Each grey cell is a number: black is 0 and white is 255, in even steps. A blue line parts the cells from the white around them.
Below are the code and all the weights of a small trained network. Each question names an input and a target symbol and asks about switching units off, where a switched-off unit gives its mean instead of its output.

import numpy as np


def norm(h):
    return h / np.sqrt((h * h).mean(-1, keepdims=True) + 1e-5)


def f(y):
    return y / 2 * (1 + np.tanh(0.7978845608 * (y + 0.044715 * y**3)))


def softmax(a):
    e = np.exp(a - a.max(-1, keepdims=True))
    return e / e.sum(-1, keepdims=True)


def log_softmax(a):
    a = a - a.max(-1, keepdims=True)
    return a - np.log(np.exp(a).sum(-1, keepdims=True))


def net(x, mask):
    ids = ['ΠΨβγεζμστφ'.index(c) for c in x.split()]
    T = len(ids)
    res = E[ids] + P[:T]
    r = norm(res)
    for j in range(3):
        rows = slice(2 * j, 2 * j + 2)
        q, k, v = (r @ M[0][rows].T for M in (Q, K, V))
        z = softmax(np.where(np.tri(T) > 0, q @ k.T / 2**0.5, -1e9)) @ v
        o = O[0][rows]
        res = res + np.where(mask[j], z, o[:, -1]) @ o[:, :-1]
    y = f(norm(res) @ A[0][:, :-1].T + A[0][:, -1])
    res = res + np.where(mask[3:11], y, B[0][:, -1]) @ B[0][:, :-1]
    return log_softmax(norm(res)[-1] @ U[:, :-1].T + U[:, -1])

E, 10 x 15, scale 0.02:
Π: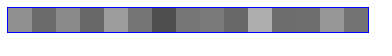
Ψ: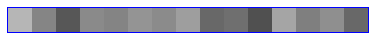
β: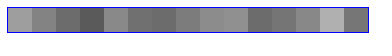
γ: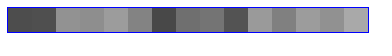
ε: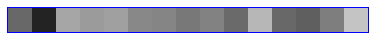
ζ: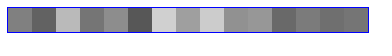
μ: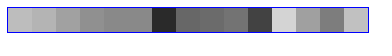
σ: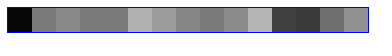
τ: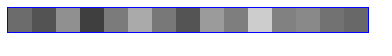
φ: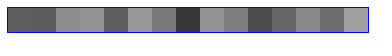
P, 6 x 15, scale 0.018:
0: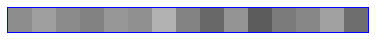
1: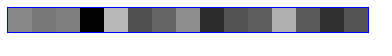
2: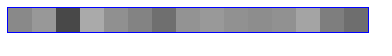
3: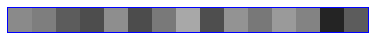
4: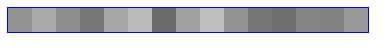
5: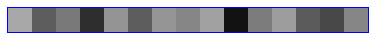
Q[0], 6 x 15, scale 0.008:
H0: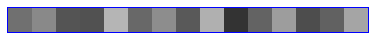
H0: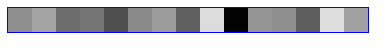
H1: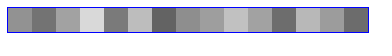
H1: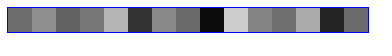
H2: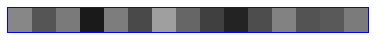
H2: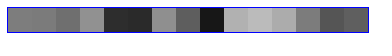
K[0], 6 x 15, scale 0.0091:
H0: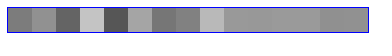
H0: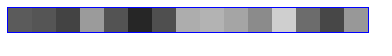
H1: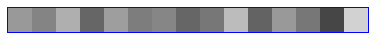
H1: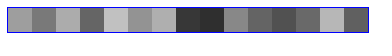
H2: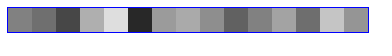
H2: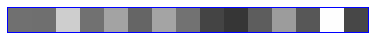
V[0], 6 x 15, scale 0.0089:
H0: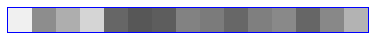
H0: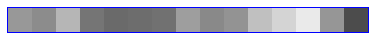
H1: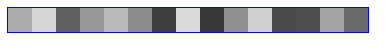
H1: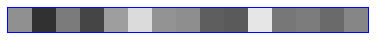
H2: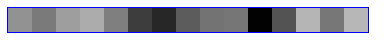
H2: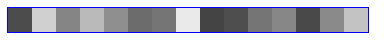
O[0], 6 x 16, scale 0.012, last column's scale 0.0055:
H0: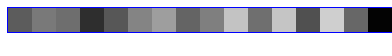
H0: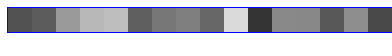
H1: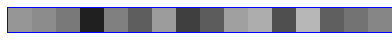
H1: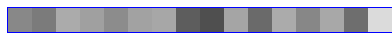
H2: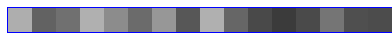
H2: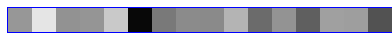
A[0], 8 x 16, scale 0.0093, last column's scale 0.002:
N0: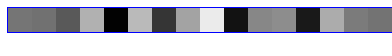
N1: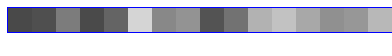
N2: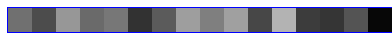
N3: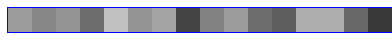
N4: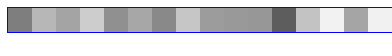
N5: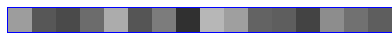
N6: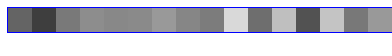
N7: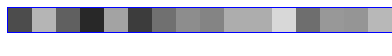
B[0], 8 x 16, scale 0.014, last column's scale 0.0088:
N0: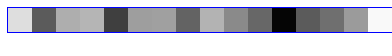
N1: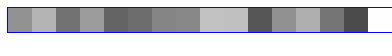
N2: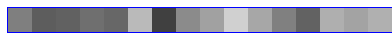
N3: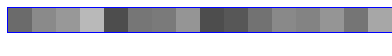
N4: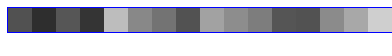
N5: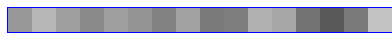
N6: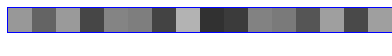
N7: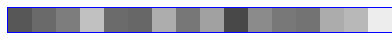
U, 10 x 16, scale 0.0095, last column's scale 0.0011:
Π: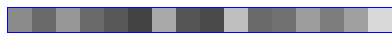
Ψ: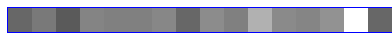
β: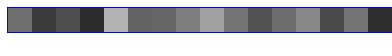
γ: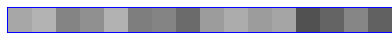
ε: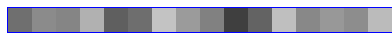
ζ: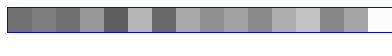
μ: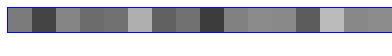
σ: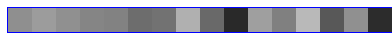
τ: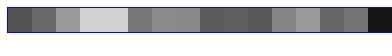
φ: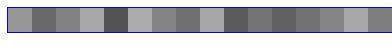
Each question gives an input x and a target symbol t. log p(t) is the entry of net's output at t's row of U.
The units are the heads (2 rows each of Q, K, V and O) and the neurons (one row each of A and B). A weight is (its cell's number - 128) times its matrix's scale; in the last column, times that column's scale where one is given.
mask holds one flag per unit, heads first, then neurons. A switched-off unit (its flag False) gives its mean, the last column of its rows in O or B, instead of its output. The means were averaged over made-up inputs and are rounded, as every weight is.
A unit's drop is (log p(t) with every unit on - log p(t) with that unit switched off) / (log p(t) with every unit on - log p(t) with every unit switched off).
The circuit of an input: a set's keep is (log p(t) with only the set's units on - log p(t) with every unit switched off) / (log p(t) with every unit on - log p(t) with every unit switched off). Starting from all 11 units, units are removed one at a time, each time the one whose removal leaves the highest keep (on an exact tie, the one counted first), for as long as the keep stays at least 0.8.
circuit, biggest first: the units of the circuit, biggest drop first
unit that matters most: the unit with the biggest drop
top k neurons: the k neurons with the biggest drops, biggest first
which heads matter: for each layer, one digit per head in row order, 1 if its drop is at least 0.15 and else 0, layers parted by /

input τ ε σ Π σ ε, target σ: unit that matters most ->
H0
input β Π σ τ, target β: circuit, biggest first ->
[H1 N0]
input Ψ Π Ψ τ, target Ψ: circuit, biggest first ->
[N7 H2 N0]
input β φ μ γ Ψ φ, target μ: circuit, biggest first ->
[H0 N6]
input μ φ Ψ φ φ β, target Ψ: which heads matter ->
110
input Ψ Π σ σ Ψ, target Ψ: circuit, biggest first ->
[H2 N4]
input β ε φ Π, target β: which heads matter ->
011
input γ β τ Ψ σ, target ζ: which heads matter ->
001
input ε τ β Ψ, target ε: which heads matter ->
101
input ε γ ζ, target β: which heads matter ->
000
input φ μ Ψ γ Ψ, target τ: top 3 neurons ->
[N3 N0 N2]
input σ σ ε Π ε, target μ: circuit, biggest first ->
[H1 N6 H0]
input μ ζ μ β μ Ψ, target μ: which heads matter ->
100
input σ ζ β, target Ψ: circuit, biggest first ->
[H2 N4]
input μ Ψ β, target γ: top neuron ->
[N5]
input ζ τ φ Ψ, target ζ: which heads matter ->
001
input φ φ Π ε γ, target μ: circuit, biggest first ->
[H1 H0 N6]
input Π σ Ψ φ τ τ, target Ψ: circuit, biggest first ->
[H0 N7 H2 N2]
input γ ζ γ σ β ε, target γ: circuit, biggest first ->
[H2 N5 H0]
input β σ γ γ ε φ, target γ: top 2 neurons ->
[N5 N2]
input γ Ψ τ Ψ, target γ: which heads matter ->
001
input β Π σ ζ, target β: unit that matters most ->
H1
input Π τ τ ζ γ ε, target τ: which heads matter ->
100
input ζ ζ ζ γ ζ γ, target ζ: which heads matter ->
101
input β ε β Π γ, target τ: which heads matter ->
111
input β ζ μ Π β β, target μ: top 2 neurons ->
[N6 N2]
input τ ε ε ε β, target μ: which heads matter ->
010
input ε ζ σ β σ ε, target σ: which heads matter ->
110
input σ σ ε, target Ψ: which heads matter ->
001
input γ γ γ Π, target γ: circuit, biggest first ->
[H2 N5]
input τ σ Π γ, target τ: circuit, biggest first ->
[H0]
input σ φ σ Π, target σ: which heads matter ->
100
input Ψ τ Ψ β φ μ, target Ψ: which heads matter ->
110
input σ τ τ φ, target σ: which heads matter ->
100
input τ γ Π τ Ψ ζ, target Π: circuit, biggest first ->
[H1]
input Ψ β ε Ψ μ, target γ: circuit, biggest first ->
[H2 H0 N5]
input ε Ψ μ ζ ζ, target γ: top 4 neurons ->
[N5 N0 N7 N4]
